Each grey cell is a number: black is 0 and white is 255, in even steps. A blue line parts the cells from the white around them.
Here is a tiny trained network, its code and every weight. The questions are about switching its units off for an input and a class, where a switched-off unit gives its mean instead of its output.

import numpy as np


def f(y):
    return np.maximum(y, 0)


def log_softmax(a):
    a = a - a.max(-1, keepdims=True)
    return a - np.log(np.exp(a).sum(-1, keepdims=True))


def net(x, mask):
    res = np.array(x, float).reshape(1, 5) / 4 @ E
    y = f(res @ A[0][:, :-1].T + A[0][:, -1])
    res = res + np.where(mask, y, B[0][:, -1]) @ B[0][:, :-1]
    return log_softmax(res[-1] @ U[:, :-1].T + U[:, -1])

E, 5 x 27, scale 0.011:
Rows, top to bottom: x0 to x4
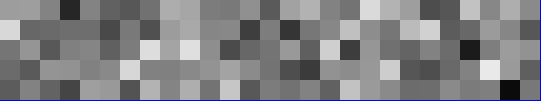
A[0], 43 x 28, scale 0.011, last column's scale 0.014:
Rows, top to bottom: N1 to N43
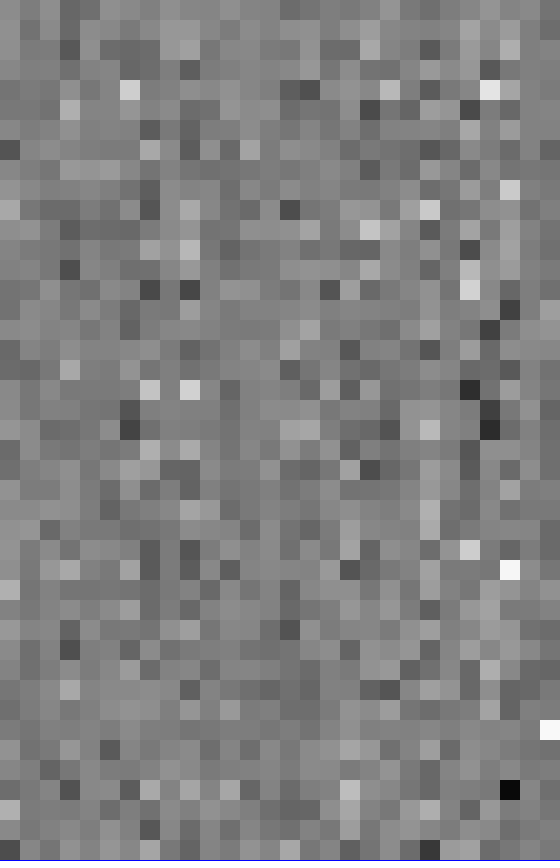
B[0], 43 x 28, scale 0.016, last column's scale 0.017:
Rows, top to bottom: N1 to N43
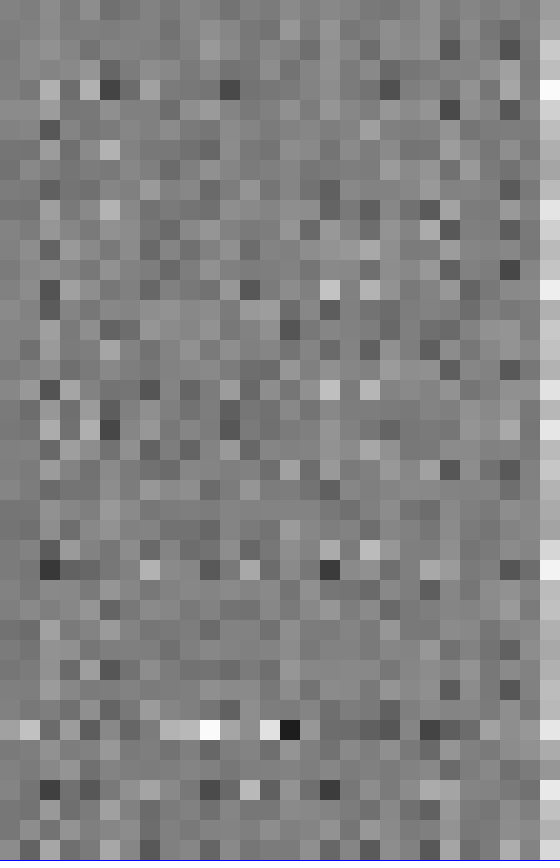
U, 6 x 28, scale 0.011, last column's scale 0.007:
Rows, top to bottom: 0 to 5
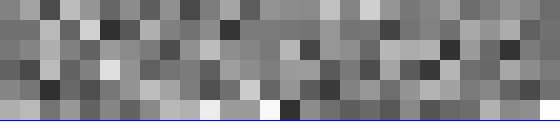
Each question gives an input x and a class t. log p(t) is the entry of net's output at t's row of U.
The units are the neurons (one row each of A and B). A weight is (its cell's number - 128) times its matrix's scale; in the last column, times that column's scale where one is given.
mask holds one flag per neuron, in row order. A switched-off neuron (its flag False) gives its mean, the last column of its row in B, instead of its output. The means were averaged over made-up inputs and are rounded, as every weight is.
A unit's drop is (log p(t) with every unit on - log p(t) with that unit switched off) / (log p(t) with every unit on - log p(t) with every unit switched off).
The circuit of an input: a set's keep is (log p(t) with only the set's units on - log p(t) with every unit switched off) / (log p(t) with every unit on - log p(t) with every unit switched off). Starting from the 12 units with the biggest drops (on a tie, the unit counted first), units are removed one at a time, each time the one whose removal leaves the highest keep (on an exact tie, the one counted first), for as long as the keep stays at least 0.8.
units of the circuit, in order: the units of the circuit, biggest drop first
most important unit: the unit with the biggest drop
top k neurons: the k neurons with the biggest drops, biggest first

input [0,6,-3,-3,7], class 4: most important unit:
N40
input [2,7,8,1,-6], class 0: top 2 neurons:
(N20; N13)
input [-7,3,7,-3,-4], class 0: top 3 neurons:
(N20; N13; N23)
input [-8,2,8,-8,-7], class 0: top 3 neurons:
(N20; N13; N5)
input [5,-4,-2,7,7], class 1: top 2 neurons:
(N5; N29)
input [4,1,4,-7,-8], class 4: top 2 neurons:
(N29; N5)
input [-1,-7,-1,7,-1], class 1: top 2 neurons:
(N5; N11)
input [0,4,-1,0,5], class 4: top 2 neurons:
(N40; N43)
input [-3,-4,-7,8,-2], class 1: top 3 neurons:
(N5; N20; N34)
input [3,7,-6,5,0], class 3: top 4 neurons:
(N11; N20; N41; N32)
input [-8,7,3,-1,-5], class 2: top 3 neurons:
(N6; N24; N35)
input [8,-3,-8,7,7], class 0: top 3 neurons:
(N15; N28; N31)
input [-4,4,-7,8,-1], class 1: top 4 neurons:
(N5; N20; N34; N36)
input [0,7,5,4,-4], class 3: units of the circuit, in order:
(N11)
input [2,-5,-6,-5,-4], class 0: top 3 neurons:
(N15; N5; N28)
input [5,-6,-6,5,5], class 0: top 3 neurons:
(N15; N28; N11)
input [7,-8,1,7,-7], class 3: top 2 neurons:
(N43; N18)
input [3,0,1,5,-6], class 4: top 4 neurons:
(N29; N22; N10; N17)
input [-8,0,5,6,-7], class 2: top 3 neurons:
(N6; N24; N40)
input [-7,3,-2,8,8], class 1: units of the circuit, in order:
(N5)
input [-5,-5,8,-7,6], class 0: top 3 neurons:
(N20; N23; N5)
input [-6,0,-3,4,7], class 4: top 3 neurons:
(N40; N36; N12)
